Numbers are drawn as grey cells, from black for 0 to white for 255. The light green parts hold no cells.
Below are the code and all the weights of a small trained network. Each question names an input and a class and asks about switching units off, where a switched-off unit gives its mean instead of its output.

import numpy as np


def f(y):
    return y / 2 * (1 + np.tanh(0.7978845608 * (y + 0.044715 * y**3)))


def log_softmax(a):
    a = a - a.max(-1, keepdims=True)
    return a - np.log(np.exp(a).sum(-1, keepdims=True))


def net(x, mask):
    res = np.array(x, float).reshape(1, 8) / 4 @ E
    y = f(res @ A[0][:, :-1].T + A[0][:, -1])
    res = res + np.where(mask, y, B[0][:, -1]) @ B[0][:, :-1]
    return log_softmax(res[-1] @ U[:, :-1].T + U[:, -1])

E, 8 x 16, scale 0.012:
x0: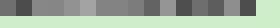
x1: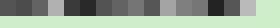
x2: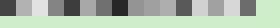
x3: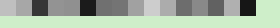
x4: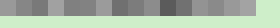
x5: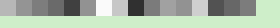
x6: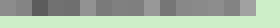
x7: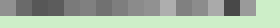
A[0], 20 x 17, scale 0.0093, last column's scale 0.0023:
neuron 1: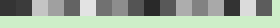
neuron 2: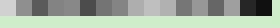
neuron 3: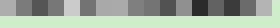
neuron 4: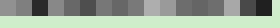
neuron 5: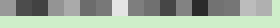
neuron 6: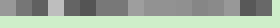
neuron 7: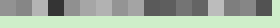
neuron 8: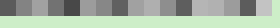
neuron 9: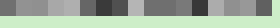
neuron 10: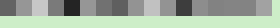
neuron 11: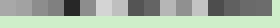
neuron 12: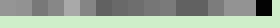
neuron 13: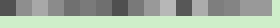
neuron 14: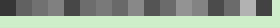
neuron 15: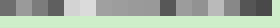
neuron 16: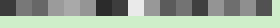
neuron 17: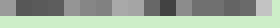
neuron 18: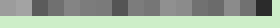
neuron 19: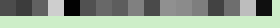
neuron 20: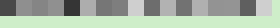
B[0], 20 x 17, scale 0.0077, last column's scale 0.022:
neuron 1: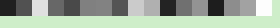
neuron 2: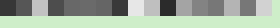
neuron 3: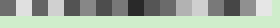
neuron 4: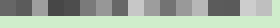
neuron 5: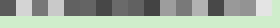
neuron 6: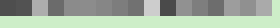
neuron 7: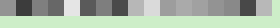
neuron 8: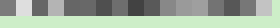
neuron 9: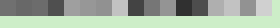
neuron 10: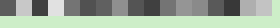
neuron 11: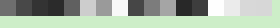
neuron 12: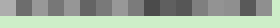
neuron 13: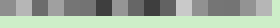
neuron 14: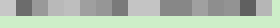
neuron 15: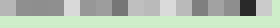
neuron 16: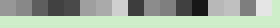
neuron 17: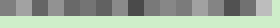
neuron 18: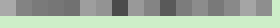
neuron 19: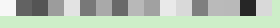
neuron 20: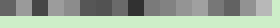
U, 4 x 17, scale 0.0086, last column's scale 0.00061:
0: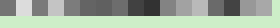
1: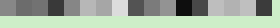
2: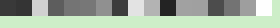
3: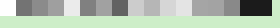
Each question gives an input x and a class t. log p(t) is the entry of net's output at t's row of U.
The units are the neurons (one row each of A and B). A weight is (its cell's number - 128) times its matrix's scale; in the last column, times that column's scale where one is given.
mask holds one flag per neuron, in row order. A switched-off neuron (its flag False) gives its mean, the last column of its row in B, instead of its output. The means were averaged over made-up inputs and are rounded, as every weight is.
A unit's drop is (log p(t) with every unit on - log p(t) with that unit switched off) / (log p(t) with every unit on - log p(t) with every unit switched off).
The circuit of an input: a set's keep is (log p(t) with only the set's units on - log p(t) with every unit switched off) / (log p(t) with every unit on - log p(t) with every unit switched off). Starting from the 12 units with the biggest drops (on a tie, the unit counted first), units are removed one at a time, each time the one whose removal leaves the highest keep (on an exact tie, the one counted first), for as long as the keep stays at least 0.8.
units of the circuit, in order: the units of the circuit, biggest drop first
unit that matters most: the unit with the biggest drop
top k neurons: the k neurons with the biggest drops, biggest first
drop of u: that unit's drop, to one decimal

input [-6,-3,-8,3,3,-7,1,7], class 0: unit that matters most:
neuron 3
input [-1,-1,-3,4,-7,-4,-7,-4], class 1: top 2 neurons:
neuron 1; neuron 9
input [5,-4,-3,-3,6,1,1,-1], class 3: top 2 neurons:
neuron 15; neuron 7
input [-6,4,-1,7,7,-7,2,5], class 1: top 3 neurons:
neuron 16; neuron 9; neuron 1
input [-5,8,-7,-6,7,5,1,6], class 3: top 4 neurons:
neuron 19; neuron 14; neuron 10; neuron 8
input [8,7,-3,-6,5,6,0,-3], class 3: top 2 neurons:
neuron 19; neuron 14
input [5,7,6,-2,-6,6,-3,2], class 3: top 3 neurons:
neuron 19; neuron 14; neuron 3
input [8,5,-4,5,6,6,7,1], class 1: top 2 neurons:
neuron 11; neuron 1
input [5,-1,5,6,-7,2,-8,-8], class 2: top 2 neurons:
neuron 2; neuron 3
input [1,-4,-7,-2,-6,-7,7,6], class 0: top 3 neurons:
neuron 3; neuron 5; neuron 11
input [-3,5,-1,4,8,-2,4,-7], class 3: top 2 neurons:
neuron 1; neuron 19
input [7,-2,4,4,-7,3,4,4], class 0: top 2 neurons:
neuron 1; neuron 8
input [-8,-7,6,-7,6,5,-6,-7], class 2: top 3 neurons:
neuron 1; neuron 19; neuron 7
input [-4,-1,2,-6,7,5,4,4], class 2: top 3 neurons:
neuron 1; neuron 16; neuron 9
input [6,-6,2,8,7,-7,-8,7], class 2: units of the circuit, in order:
neuron 2
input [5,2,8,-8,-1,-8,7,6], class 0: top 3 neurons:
neuron 10; neuron 8; neuron 11
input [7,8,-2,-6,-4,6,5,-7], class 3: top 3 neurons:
neuron 19; neuron 14; neuron 16
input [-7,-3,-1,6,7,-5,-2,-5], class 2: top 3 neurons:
neuron 2; neuron 11; neuron 4
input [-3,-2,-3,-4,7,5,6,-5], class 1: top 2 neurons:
neuron 11; neuron 2
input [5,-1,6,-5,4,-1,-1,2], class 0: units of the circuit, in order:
neuron 10
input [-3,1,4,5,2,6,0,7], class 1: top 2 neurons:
neuron 11; neuron 1
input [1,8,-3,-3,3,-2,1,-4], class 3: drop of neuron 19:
1.0
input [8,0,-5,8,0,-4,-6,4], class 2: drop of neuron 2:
0.8
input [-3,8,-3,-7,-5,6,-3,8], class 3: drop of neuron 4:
0.1
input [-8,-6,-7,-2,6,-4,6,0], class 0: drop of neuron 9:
0.0
